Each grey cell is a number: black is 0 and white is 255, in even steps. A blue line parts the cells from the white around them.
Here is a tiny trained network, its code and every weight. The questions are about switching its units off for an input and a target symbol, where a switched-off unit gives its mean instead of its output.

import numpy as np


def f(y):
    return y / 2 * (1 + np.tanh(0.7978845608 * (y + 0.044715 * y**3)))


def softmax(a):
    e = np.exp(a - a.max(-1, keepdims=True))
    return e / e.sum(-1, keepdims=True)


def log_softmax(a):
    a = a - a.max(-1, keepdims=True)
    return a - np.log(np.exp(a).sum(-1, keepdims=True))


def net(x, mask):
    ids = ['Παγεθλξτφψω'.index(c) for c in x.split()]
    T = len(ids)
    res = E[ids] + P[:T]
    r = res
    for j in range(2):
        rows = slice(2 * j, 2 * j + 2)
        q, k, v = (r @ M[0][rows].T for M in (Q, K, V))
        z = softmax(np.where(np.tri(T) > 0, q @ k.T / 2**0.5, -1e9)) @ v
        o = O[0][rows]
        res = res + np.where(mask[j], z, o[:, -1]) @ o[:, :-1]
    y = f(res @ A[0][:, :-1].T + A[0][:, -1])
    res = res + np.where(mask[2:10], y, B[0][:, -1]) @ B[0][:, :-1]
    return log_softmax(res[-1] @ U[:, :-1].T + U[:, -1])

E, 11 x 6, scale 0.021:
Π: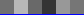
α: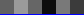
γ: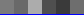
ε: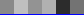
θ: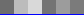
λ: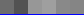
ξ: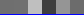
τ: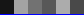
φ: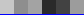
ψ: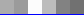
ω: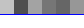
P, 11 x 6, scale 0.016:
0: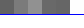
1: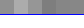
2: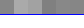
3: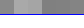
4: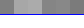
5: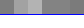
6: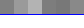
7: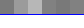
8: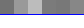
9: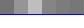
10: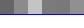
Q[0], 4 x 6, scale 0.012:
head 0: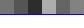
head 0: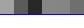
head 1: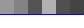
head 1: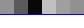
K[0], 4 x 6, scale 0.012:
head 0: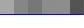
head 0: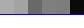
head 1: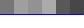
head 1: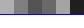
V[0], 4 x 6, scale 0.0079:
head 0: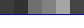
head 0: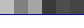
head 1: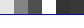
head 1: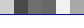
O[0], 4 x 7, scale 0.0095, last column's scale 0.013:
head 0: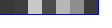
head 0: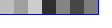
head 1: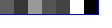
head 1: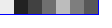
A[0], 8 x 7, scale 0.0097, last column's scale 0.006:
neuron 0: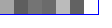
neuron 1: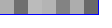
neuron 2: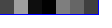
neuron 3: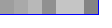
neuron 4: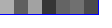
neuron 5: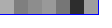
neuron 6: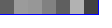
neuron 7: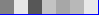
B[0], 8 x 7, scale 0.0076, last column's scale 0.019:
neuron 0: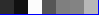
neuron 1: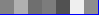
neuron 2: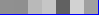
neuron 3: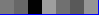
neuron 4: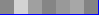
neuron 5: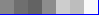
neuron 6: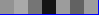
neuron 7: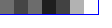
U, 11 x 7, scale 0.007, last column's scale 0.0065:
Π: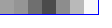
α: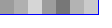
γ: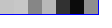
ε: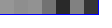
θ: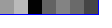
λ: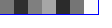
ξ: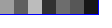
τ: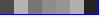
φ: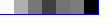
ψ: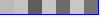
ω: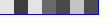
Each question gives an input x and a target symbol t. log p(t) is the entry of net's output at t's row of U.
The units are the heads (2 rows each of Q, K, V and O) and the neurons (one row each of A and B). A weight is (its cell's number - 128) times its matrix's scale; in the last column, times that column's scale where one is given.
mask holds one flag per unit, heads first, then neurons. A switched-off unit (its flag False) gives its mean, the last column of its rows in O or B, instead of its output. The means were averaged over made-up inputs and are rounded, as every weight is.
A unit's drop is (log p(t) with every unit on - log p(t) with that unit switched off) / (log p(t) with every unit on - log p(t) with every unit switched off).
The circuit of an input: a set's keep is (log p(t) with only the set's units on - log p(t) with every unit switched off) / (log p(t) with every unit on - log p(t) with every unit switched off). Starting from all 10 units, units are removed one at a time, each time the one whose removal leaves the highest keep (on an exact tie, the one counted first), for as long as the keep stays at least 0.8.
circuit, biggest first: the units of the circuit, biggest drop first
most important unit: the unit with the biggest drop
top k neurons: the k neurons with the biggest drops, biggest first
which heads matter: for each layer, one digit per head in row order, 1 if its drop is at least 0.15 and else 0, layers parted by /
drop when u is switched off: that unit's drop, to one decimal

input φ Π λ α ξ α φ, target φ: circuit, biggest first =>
[head 0]
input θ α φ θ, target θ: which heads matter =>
00
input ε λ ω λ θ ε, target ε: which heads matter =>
01
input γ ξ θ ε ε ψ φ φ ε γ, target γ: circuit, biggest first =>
[neuron 7; neuron 0]
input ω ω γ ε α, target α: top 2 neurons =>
[neuron 2; neuron 7]
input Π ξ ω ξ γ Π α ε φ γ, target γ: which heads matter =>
00
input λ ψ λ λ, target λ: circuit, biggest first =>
[head 0; neuron 5; neuron 6]
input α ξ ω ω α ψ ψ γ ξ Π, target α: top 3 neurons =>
[neuron 2; neuron 7; neuron 6]
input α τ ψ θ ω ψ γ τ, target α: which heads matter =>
10
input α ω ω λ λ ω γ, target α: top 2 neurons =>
[neuron 7; neuron 4]
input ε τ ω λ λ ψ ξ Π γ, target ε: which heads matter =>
11
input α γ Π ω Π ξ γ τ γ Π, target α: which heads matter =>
10
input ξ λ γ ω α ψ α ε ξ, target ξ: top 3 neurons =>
[neuron 0; neuron 2; neuron 1]
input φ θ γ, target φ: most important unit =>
head 0
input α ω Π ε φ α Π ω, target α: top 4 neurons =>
[neuron 7; neuron 4; neuron 6; neuron 1]
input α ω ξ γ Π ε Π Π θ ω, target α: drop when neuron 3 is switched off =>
-0.1
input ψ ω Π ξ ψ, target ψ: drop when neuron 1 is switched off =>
0.2
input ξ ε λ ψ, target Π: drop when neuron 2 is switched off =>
0.1
